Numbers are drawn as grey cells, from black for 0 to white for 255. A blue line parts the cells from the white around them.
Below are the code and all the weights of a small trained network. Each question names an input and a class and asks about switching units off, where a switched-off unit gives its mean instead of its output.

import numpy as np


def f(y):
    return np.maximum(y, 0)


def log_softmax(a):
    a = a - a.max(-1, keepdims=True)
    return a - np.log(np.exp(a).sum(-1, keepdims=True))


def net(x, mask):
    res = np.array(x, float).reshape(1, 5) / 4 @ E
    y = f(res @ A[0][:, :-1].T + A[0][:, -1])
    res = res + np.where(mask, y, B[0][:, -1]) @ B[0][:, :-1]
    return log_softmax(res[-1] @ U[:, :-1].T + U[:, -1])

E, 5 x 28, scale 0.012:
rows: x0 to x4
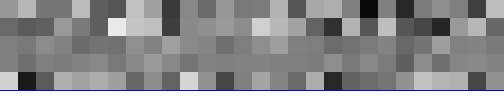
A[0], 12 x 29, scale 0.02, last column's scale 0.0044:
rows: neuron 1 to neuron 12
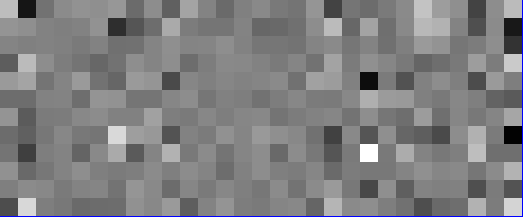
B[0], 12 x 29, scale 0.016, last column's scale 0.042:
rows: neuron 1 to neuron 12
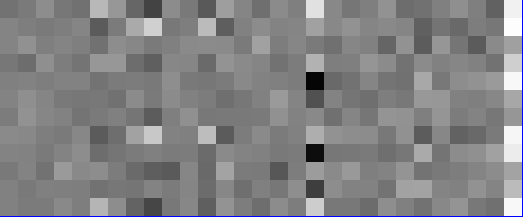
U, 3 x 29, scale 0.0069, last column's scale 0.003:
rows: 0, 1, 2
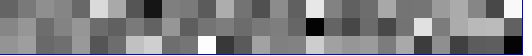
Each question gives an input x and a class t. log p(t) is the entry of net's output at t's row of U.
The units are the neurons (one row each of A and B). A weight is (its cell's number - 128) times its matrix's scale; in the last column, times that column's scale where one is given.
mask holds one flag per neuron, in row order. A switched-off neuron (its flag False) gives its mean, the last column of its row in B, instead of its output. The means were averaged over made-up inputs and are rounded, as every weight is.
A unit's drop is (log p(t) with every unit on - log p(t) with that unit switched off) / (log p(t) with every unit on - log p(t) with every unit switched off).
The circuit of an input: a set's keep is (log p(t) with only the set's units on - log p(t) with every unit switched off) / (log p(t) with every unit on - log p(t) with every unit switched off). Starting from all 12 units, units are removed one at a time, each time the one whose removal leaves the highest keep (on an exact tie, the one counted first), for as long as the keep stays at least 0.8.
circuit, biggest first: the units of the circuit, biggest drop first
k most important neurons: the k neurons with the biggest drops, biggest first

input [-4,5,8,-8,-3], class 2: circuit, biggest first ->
(neuron 8)
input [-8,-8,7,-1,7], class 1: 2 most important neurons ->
(neuron 9; neuron 8)
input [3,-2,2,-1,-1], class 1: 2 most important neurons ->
(neuron 8; neuron 1)
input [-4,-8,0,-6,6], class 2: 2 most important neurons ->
(neuron 2; neuron 12)
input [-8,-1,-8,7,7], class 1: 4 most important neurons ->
(neuron 9; neuron 12; neuron 6; neuron 4)
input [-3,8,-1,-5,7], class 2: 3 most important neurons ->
(neuron 8; neuron 12; neuron 4)
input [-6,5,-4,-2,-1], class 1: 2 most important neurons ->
(neuron 9; neuron 2)
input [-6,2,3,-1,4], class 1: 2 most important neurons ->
(neuron 9; neuron 12)
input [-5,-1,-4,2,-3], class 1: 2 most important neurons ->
(neuron 9; neuron 1)
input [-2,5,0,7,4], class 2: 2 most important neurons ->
(neuron 8; neuron 12)
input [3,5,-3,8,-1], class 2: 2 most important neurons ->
(neuron 8; neuron 9)
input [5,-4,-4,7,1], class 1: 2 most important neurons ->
(neuron 5; neuron 8)
